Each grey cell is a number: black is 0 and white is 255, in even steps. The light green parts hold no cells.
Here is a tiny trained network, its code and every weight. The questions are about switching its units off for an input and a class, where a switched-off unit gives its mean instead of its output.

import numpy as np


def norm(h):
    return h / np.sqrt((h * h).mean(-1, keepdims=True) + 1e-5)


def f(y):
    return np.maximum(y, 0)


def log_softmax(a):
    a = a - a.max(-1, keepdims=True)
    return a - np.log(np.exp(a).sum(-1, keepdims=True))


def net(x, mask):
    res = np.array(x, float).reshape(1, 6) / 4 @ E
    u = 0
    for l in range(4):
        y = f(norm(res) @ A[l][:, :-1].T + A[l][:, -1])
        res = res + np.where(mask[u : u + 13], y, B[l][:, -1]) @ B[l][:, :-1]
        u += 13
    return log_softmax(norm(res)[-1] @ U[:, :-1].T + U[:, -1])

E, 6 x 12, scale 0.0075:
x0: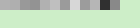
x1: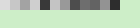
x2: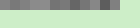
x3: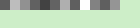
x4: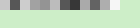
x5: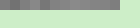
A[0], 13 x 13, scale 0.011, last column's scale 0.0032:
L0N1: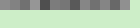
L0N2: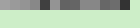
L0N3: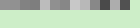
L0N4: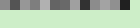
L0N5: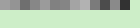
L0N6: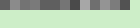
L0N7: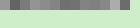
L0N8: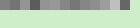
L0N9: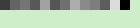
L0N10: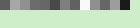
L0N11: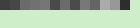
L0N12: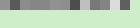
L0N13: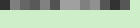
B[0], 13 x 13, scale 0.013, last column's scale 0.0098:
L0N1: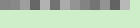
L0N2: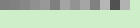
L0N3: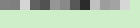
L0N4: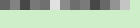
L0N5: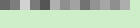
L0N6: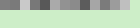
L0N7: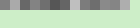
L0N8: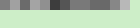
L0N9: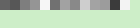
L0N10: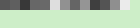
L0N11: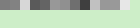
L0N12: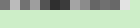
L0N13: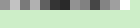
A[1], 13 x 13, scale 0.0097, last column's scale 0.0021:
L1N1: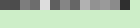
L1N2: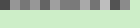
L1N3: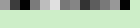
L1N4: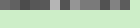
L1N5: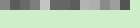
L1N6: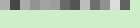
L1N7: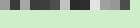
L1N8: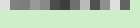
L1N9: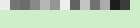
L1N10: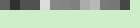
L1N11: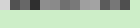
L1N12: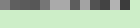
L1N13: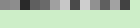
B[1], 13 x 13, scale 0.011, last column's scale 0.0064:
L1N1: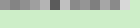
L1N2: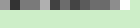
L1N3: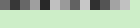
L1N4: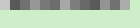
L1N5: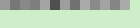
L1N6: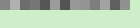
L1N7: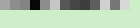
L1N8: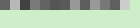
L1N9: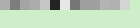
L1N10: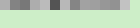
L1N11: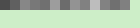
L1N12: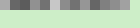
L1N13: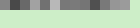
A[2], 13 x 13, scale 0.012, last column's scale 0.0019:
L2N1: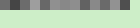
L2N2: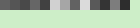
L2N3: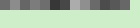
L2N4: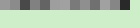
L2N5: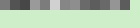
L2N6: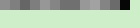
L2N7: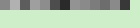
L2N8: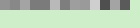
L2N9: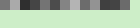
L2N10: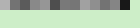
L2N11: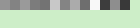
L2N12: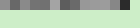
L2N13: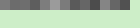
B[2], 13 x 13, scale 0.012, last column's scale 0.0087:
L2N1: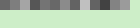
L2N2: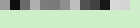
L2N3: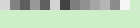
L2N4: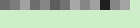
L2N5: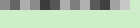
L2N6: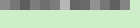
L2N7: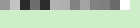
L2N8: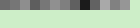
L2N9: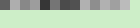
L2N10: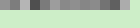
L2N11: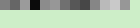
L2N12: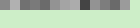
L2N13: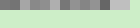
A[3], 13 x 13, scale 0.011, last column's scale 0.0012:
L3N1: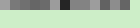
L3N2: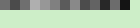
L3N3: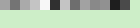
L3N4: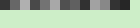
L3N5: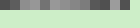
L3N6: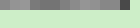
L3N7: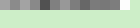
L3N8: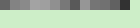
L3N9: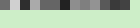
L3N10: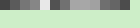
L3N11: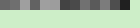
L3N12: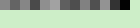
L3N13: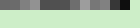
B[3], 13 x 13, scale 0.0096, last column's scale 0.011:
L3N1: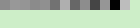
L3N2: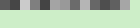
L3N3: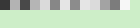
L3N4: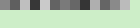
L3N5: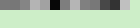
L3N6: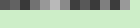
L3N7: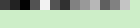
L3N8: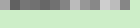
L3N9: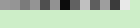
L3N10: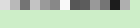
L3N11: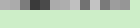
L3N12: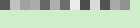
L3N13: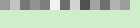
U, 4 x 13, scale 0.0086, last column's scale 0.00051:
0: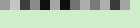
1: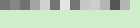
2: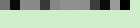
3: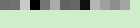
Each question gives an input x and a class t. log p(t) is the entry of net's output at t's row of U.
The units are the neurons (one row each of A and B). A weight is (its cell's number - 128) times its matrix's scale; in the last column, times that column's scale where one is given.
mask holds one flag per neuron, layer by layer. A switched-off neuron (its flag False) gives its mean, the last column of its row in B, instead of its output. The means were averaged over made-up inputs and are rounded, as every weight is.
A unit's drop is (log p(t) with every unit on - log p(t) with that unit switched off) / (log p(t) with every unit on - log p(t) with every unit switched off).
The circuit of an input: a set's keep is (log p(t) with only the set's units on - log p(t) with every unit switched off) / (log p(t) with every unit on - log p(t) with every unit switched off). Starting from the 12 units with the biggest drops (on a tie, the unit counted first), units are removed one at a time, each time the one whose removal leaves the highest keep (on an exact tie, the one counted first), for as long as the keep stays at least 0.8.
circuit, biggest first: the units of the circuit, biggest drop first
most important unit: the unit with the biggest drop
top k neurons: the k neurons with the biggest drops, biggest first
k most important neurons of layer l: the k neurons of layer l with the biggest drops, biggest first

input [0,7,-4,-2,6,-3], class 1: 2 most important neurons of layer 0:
[L0N13; L0N2]
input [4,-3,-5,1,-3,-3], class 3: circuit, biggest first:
[L0N3]
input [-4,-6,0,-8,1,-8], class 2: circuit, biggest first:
[L0N4; L1N3]
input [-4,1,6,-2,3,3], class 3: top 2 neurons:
[L0N11; L0N13]
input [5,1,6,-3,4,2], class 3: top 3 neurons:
[L0N3; L0N13; L0N5]
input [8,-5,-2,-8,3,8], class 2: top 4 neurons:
[L0N4; L1N3; L0N11; L0N6]
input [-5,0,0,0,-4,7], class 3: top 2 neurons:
[L0N11; L0N12]
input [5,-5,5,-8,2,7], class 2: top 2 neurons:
[L0N4; L1N3]
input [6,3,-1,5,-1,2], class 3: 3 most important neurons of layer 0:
[L0N3; L0N5; L0N4]
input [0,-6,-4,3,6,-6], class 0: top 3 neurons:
[L0N12; L0N8; L0N7]
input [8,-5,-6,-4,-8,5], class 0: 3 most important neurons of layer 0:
[L0N13; L0N11; L0N6]
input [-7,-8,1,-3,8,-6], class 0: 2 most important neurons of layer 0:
[L0N12; L0N8]
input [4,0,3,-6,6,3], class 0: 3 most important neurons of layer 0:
[L0N10; L0N12; L0N7]
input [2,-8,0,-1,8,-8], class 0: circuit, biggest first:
[L0N12]
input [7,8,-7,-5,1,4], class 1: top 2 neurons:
[L1N9; L0N11]
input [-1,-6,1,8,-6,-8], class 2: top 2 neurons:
[L0N10; L0N12]
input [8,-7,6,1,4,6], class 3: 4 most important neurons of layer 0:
[L0N3; L0N5; L0N2; L0N1]
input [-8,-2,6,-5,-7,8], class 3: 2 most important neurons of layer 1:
[L1N7; L1N8]
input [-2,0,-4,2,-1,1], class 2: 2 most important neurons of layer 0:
[L0N10; L0N3]
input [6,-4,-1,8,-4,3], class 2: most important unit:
L0N10
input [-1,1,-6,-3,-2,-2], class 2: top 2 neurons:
[L0N4; L0N12]
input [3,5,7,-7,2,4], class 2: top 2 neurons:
[L1N3; L0N9]
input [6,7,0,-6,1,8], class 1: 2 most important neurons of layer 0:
[L0N10; L0N11]
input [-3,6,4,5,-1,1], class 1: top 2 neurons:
[L1N9; L0N2]
